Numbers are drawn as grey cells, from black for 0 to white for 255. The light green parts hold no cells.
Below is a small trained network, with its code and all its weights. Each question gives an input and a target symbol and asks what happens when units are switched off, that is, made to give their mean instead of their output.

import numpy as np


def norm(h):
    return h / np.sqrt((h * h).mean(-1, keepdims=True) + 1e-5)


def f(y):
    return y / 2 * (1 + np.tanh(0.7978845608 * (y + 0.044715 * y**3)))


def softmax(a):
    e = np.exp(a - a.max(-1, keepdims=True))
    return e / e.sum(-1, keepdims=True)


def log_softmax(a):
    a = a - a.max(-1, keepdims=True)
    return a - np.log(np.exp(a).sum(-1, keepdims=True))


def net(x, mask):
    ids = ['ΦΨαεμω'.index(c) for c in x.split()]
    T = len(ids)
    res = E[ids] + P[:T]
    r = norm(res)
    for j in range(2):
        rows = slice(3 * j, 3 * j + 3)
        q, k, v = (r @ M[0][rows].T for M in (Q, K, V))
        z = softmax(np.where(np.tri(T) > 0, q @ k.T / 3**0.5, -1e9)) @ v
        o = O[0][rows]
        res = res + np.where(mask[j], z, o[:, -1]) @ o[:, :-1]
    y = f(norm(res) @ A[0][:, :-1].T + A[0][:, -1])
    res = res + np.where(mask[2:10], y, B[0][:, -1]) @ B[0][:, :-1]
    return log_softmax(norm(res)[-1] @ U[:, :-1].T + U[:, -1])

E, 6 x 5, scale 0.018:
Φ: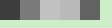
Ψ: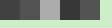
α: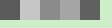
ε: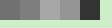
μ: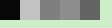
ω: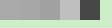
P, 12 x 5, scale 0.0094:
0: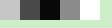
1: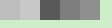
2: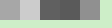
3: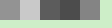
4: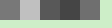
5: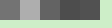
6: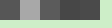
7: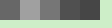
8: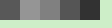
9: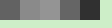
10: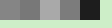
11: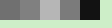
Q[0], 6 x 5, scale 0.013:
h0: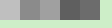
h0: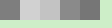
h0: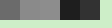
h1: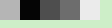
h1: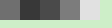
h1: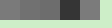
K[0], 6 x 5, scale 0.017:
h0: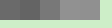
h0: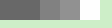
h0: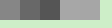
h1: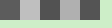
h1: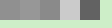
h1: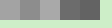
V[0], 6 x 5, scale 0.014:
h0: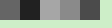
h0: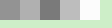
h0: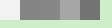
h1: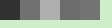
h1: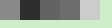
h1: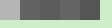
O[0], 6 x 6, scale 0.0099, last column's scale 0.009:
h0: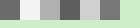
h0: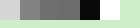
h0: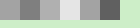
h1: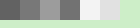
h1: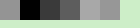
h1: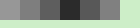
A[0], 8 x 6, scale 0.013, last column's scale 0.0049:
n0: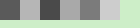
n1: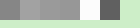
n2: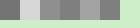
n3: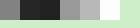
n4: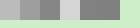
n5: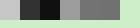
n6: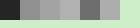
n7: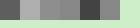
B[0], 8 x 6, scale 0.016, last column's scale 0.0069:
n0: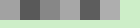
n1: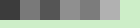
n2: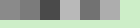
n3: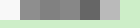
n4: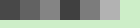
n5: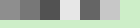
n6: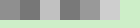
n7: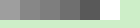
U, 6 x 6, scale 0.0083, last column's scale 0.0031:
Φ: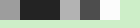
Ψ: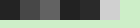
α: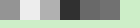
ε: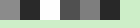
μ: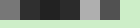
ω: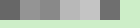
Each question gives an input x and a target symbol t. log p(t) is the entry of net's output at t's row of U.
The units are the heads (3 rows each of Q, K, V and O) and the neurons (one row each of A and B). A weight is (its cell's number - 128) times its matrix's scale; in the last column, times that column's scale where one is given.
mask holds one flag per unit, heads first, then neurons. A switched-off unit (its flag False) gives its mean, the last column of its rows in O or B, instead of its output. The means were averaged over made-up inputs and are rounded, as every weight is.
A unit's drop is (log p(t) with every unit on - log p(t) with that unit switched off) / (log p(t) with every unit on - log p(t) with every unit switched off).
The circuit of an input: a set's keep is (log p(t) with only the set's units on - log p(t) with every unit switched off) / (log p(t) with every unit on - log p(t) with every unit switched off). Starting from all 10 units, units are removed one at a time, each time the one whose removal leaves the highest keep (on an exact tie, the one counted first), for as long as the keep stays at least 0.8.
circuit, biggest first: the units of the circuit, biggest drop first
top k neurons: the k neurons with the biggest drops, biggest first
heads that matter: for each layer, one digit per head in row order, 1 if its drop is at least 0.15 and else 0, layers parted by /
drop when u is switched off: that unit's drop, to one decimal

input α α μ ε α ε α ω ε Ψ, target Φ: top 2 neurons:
(n5 n4)
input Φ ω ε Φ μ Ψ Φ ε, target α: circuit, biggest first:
(h1 h0)
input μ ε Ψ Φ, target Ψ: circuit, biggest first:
(h0 h1)
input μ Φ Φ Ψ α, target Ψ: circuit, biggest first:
(h0 h1)
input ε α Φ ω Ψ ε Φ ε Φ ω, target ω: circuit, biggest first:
(h0)
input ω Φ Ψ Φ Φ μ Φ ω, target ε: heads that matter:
11
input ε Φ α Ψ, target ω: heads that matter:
10
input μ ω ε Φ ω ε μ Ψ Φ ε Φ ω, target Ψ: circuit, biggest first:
(h0 n3)
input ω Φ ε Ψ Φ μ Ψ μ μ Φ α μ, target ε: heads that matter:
10
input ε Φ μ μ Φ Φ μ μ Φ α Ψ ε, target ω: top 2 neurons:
(n2 n1)
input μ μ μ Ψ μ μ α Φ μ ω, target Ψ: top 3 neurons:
(n3 n2 n0)
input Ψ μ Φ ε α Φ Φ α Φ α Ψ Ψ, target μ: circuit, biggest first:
(h1 h0)
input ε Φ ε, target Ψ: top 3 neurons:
(n4 n3 n6)
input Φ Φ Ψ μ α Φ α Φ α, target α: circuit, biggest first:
(h1)
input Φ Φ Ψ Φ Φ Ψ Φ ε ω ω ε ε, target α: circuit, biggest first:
(h0 h1)
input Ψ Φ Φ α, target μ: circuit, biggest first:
(h0 h1)
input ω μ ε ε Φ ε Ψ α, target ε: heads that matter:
11
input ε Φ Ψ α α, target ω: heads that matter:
10
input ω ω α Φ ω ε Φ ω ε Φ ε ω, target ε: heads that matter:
10
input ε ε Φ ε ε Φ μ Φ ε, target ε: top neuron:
(n6)
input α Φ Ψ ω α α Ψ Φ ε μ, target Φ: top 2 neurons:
(n5 n4)
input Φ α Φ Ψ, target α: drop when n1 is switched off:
0.1
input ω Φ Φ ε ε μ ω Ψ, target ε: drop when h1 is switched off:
0.8
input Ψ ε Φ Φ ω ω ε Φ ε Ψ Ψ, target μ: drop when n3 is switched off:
0.1
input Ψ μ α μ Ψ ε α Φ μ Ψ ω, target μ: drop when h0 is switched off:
0.8
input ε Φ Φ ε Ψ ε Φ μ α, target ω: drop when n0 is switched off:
0.0
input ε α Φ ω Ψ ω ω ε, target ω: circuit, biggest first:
(h0)
